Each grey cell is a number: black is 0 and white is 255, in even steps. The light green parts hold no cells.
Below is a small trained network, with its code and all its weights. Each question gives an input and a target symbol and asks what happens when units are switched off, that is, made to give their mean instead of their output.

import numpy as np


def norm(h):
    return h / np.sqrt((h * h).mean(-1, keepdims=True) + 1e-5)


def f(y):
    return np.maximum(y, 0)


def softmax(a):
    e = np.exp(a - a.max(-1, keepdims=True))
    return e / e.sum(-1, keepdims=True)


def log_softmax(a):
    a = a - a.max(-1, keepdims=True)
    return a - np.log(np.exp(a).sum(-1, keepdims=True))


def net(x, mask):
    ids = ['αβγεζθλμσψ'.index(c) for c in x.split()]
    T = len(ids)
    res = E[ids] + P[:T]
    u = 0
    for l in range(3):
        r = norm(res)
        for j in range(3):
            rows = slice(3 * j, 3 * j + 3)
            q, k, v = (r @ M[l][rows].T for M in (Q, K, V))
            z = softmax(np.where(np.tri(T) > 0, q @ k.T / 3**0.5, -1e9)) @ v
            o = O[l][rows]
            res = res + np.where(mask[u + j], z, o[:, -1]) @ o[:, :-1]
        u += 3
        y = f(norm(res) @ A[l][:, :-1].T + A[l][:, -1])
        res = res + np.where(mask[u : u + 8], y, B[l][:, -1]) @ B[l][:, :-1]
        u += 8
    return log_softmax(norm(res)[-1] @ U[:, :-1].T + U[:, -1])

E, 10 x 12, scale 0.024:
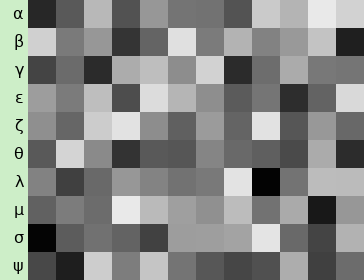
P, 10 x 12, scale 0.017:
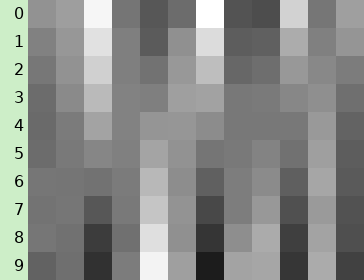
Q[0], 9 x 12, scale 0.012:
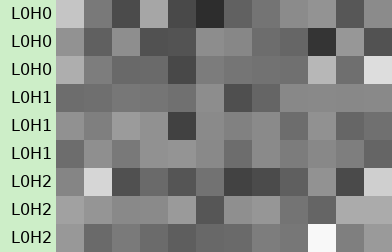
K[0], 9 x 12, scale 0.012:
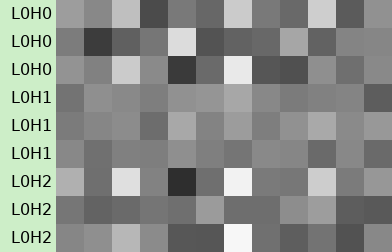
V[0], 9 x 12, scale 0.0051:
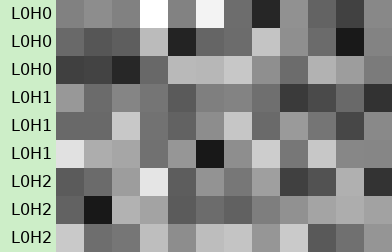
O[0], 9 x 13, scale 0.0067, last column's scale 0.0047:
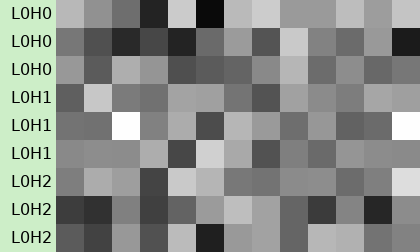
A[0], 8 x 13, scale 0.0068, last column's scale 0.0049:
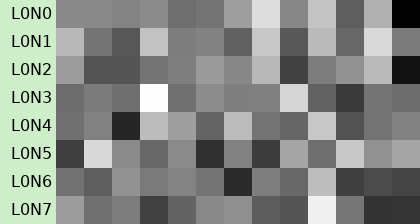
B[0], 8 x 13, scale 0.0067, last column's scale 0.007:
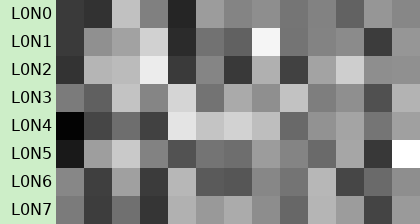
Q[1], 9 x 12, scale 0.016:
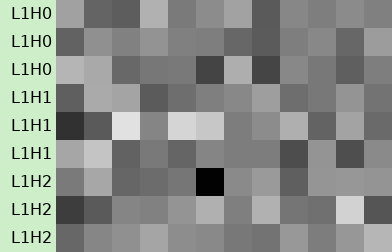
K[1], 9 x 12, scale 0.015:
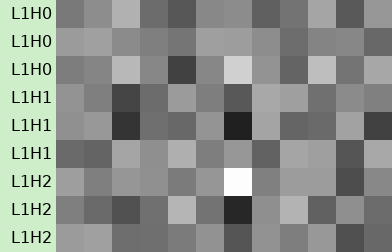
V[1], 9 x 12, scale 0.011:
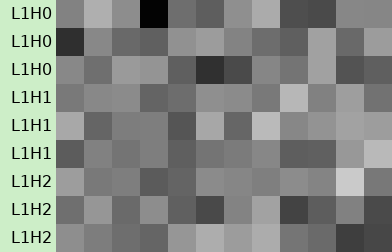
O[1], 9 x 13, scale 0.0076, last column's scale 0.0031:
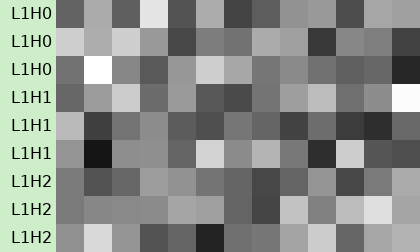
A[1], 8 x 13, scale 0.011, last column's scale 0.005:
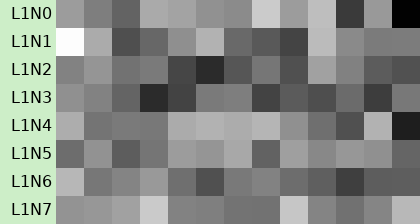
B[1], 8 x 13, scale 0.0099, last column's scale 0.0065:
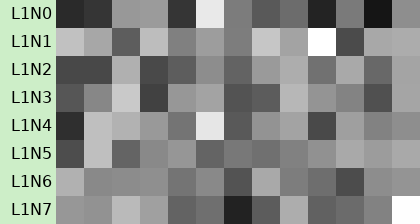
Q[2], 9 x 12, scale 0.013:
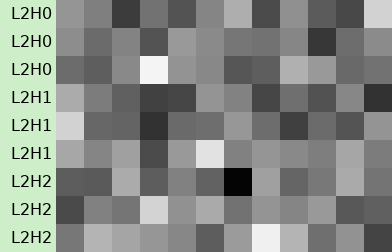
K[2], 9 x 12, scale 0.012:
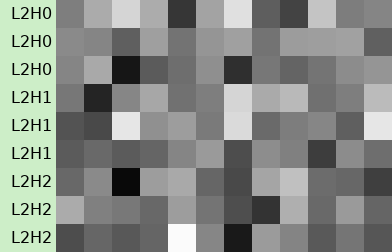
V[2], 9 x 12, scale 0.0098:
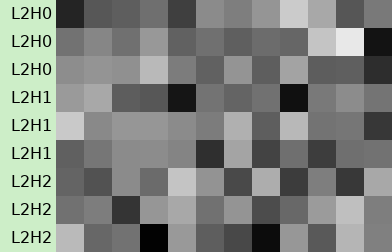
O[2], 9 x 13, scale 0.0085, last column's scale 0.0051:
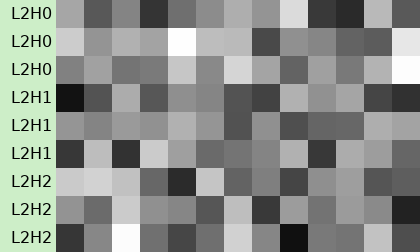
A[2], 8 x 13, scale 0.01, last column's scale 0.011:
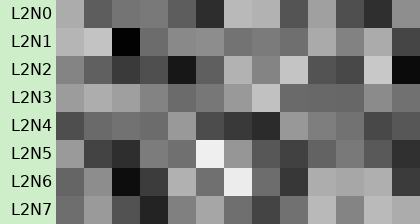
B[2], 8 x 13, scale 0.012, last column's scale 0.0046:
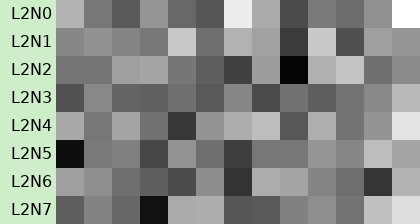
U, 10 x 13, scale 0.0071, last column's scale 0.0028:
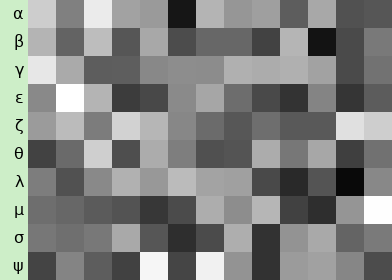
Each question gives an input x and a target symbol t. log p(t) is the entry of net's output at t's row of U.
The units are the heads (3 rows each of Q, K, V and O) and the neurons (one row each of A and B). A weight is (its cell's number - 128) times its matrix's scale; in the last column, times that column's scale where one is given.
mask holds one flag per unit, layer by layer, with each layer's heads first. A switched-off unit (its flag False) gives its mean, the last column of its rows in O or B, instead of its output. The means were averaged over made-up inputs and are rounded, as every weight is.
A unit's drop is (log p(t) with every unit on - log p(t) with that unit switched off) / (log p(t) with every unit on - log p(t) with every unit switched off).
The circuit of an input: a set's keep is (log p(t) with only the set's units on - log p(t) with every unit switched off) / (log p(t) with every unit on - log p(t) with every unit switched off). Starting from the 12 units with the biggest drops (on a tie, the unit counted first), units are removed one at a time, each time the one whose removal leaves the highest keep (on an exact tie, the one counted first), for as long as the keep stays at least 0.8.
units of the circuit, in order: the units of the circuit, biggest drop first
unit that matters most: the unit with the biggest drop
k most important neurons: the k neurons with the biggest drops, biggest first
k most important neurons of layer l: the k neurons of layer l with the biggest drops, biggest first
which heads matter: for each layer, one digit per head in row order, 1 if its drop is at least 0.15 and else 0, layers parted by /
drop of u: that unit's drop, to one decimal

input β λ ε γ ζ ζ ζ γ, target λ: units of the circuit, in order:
(L1H1 L0N1 L0N2)
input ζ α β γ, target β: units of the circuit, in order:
(L2H1)
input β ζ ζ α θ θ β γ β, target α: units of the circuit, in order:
(L1H0 L2H2)
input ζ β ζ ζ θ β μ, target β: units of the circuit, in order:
(L1H1 L2H1)
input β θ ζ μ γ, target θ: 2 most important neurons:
(L2N6 L2N0)
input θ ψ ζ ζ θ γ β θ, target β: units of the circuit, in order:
(L2H1 L1H1 L1N1)
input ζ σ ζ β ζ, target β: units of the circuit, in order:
(L2H1 L1H1)
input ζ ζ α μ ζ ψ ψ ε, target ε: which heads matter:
000 / 001 / 001
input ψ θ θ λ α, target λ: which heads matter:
000 / 011 / 000
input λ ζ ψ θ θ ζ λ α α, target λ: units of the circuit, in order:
(L1H1 L1H2)
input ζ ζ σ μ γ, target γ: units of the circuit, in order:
(L2N6 L2H1)
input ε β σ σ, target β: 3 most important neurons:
(L2N2 L1N1 L0N5)
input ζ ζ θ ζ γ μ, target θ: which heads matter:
000 / 010 / 000
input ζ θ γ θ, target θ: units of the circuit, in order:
(L2H1)
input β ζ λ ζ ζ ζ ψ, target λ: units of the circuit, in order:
(L1H1 L0N2)
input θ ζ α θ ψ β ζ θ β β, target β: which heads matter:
000 / 010 / 000
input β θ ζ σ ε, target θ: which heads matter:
000 / 010 / 010
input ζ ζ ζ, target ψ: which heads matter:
000 / 100 / 000
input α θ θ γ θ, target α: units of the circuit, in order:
(L0N4 L2H2 L1H0)
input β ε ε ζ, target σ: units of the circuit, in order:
(L2H0)
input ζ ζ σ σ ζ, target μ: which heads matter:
100 / 000 / 100
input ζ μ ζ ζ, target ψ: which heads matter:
001 / 100 / 000
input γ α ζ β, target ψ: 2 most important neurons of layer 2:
(L2N1 L2N0)
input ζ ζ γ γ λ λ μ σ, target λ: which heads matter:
000 / 010 / 000
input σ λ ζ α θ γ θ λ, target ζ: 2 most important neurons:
(L0N2 L0N1)
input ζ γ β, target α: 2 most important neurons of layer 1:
(L1N5 L1N2)
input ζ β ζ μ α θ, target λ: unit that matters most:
L1H2
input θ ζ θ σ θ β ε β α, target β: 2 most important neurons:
(L2N4 L1N1)
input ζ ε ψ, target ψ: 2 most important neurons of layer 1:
(L1N7 L1N1)
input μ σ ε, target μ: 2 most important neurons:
(L1N4 L2N3)
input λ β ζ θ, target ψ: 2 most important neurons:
(L1N7 L2N7)
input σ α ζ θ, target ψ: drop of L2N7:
0.1
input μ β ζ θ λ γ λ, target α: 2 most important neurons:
(L0N2 L0N1)
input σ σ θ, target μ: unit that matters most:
L2H0
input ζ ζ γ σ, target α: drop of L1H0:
0.2
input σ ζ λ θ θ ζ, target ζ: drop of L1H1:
0.0
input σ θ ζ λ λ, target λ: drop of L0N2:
0.2
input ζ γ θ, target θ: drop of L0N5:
0.1
